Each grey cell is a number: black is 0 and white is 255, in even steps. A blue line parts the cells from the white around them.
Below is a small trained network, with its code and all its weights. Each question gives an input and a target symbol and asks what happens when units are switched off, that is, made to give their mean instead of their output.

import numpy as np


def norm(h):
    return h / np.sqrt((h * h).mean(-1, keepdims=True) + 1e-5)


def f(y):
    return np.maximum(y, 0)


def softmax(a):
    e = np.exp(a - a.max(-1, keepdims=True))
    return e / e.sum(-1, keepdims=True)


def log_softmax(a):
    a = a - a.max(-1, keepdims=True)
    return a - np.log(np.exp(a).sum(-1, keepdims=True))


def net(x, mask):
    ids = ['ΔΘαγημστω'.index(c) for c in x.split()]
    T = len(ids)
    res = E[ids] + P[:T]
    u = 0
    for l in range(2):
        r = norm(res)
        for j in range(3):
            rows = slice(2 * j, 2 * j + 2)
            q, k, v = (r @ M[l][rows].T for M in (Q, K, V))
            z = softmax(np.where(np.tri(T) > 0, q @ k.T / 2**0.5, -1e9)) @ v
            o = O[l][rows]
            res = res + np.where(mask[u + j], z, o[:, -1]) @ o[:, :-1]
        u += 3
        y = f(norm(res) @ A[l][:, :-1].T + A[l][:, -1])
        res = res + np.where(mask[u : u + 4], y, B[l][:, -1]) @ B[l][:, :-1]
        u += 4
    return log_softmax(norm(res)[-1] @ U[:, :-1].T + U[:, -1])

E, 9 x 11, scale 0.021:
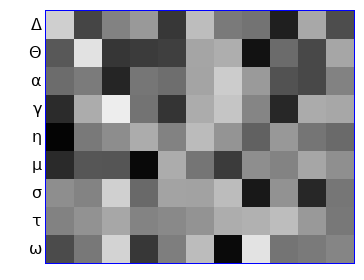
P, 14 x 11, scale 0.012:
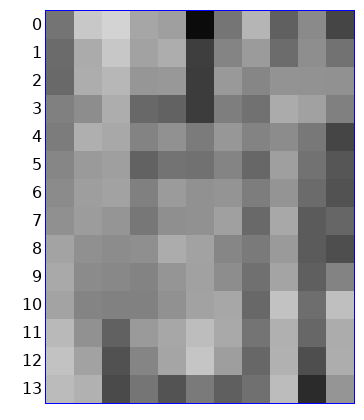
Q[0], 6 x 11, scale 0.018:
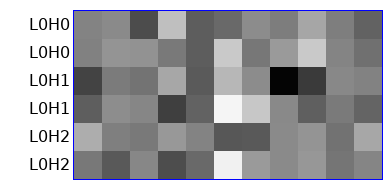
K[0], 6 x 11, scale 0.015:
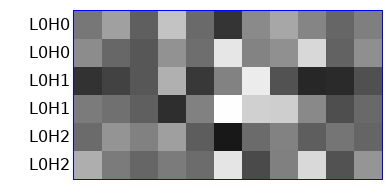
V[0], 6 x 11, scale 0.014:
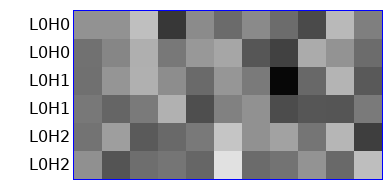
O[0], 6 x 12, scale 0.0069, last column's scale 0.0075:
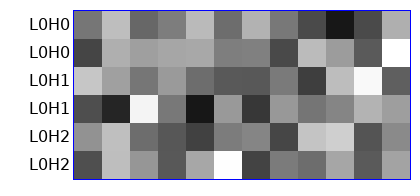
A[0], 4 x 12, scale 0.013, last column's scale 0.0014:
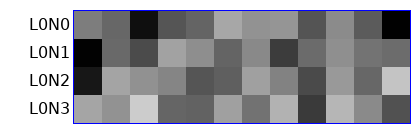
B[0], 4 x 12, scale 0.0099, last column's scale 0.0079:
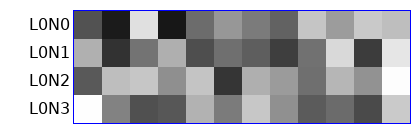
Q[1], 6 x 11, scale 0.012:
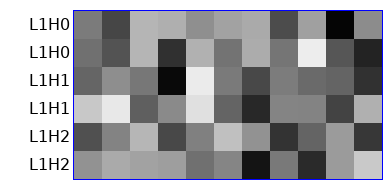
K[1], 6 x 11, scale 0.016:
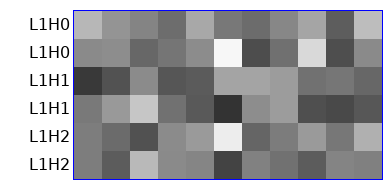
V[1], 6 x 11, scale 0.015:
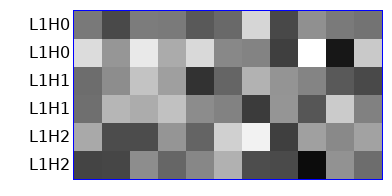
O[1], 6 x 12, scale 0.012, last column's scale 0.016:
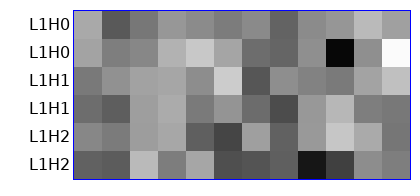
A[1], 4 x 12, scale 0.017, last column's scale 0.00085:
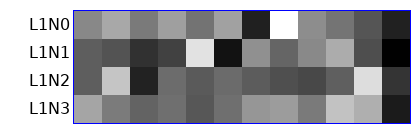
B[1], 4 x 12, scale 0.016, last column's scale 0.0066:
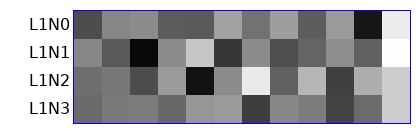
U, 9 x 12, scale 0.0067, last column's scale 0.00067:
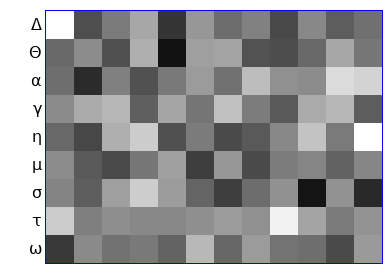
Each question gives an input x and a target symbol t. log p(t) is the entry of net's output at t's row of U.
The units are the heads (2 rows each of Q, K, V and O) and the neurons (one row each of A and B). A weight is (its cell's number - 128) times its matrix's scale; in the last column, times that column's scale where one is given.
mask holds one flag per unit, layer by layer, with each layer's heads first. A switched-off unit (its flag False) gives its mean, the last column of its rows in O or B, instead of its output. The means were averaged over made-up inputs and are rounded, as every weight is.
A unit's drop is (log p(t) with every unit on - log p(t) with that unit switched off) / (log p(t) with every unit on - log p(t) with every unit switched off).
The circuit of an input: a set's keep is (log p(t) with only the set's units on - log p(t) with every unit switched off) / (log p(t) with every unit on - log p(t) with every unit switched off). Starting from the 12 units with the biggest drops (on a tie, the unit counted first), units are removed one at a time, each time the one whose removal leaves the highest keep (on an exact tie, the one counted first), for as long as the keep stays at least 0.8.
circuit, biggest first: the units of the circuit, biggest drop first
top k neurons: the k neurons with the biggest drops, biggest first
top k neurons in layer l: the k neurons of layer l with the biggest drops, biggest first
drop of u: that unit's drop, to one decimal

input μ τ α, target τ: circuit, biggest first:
[L1H2; L0H2]
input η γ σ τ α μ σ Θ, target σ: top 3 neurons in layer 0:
[L0N2; L0N1; L0N3]
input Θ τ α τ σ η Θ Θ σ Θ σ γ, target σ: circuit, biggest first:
[L0H1; L1H0]
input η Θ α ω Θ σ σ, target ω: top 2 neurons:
[L0N1; L0N2]
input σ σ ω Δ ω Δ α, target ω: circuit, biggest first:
[L1H0]
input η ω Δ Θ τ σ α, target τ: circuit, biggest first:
[L0N2; L0H1; L1H2]
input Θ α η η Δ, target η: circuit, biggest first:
[L1H0; L1H1]
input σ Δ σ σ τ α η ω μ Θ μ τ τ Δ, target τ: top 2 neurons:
[L0N1; L0N3]
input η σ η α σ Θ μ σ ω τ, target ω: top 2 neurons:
[L1N0; L0N0]
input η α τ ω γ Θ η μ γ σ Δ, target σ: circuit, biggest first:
[L1H0; L0H1]
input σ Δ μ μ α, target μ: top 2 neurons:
[L1N1; L0N2]
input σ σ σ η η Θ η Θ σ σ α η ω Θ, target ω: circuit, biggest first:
[L0H1; L1H0; L0H2]
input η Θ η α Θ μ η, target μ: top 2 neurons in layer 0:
[L0N2; L0N0]
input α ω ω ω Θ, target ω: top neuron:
[L0N2]
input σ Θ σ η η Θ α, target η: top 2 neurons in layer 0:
[L0N1; L0N3]
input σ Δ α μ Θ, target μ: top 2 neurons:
[L1N1; L0N2]
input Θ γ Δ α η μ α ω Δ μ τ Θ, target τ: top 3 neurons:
[L0N2; L0N1; L0N0]
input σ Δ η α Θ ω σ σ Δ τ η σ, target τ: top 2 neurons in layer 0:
[L0N2; L0N1]
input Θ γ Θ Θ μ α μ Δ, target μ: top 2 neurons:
[L1N1; L0N3]
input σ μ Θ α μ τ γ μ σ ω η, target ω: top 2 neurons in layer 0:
[L0N2; L0N0]
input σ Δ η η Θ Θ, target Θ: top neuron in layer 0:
[L0N0]
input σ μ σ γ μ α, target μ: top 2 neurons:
[L0N0; L1N1]
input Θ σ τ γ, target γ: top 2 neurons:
[L0N2; L0N3]
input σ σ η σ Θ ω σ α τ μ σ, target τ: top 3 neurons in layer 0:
[L0N2; L0N1; L0N3]
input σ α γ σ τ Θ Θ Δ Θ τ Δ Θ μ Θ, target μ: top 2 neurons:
[L1N1; L0N0]
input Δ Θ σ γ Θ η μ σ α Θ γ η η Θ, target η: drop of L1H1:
0.3
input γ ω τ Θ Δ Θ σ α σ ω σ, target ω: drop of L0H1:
1.1
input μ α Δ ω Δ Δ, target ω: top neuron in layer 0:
[L0N1]
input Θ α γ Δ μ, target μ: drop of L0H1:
0.1
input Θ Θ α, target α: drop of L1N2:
0.0
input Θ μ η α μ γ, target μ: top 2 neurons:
[L1N1; L0N2]
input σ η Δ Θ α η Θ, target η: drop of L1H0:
0.2
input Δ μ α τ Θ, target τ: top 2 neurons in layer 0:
[L0N2; L0N1]
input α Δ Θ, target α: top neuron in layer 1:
[L1N3]
